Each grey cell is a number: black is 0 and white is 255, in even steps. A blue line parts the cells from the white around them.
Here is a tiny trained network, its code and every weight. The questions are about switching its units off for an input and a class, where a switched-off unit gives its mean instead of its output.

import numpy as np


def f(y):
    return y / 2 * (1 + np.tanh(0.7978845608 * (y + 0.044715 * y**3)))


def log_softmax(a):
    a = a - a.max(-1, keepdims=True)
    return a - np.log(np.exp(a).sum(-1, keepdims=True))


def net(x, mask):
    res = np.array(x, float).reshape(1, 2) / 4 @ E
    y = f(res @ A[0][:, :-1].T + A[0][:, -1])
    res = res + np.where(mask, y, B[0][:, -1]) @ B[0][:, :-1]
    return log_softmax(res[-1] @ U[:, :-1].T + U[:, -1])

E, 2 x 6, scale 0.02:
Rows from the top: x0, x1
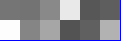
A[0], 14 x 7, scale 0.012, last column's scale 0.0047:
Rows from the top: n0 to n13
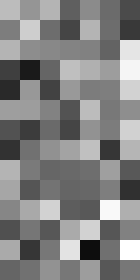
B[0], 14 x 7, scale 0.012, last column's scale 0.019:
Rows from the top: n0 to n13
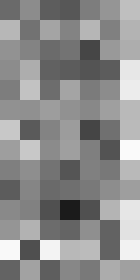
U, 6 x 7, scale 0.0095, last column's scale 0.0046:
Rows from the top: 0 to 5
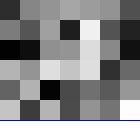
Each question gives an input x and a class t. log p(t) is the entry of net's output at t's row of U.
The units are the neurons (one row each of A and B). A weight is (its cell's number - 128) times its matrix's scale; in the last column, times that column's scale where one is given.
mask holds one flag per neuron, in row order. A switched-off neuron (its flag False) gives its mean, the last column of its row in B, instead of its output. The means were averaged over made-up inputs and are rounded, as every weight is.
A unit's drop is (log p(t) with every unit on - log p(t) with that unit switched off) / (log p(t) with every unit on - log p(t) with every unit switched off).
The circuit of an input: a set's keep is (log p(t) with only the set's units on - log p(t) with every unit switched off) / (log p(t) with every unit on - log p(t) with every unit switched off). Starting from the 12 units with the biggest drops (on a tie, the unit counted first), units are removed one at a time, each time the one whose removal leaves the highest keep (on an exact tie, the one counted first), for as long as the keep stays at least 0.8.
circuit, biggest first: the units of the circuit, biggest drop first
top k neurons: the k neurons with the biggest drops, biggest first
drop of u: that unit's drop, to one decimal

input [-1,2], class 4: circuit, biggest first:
(n12)
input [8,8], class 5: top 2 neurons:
(n10; n7)
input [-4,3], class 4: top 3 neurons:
(n12; n10; n0)
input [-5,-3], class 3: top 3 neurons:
(n10; n1; n0)
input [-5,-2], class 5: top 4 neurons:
(n12; n7; n6; n4)
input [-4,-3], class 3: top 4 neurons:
(n10; n0; n1; n2)
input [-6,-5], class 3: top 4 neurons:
(n10; n1; n0; n6)
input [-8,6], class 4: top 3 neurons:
(n12; n10; n0)
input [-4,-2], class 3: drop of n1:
0.2
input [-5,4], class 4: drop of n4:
-0.1
